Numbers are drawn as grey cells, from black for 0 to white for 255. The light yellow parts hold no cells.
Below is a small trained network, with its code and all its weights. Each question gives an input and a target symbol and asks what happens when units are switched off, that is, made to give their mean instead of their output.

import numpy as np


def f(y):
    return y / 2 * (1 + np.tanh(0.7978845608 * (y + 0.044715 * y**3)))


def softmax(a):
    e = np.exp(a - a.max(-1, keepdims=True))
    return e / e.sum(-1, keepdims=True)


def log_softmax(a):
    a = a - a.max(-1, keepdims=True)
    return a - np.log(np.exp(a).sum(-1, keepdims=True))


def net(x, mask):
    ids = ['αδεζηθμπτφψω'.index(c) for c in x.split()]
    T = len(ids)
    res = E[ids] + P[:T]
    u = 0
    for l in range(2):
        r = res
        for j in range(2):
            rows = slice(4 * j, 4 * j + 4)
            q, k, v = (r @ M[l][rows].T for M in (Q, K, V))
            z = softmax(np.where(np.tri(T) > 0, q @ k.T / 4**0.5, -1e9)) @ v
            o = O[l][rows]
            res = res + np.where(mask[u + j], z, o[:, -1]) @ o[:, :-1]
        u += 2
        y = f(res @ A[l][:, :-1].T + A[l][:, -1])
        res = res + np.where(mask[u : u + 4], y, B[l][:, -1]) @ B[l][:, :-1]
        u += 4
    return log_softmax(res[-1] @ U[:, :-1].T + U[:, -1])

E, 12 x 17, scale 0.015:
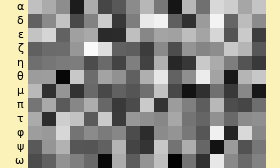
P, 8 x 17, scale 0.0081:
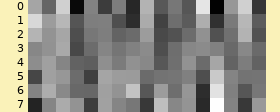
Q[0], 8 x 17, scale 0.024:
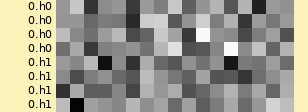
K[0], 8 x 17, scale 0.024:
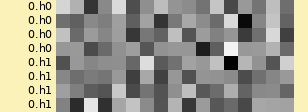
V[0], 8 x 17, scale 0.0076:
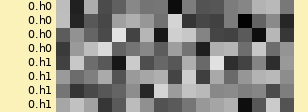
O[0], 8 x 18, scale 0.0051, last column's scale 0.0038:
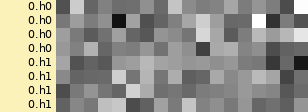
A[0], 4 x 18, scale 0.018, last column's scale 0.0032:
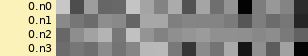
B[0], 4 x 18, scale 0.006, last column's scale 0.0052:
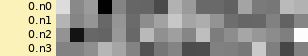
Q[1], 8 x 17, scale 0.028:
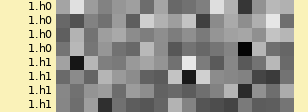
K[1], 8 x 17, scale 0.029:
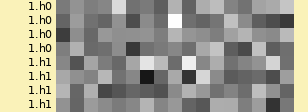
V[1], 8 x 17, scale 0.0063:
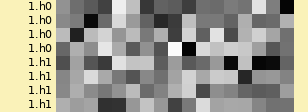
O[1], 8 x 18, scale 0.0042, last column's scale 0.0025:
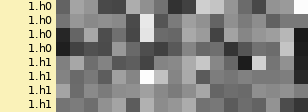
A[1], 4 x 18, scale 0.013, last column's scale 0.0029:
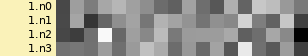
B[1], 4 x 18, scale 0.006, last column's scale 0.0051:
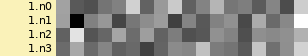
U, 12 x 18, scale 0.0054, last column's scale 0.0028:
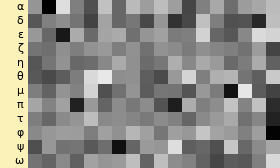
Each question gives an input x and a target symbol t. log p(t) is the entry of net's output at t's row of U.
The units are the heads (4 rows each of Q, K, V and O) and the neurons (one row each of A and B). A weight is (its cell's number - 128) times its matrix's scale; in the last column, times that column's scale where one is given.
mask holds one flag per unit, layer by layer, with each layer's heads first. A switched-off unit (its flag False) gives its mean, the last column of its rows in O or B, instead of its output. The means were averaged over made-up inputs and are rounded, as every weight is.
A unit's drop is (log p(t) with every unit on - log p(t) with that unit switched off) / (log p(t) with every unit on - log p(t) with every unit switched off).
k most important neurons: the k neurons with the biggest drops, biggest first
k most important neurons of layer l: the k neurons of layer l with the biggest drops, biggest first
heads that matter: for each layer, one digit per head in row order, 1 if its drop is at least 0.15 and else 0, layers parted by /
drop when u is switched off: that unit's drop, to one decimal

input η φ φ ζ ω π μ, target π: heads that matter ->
01 / 00
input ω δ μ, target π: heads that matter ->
11 / 00
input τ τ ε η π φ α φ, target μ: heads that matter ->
10 / 00
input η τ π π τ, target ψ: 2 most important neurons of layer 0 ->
(0.n2 0.n0)
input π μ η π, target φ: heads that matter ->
00 / 10
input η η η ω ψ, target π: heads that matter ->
01 / 00
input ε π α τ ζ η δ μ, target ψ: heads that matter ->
10 / 01
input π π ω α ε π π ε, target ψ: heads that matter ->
00 / 01
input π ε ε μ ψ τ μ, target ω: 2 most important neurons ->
(0.n0 0.n1)
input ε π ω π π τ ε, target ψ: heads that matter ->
10 / 01
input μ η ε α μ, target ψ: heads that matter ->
10 / 00
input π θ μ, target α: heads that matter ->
11 / 01
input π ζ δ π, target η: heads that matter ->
10 / 10
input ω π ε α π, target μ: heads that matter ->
11 / 00
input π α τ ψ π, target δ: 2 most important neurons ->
(1.n1 0.n2)
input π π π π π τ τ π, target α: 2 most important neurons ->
(1.n1 1.n2)
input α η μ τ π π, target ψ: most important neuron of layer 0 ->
(0.n2)
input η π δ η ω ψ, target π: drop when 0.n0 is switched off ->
0.2
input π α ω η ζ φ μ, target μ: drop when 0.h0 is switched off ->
0.8
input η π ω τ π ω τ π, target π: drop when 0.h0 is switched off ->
0.2
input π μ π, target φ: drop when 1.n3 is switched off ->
0.0
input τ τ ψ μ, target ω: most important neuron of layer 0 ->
(0.n1)
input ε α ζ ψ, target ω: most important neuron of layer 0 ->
(0.n1)
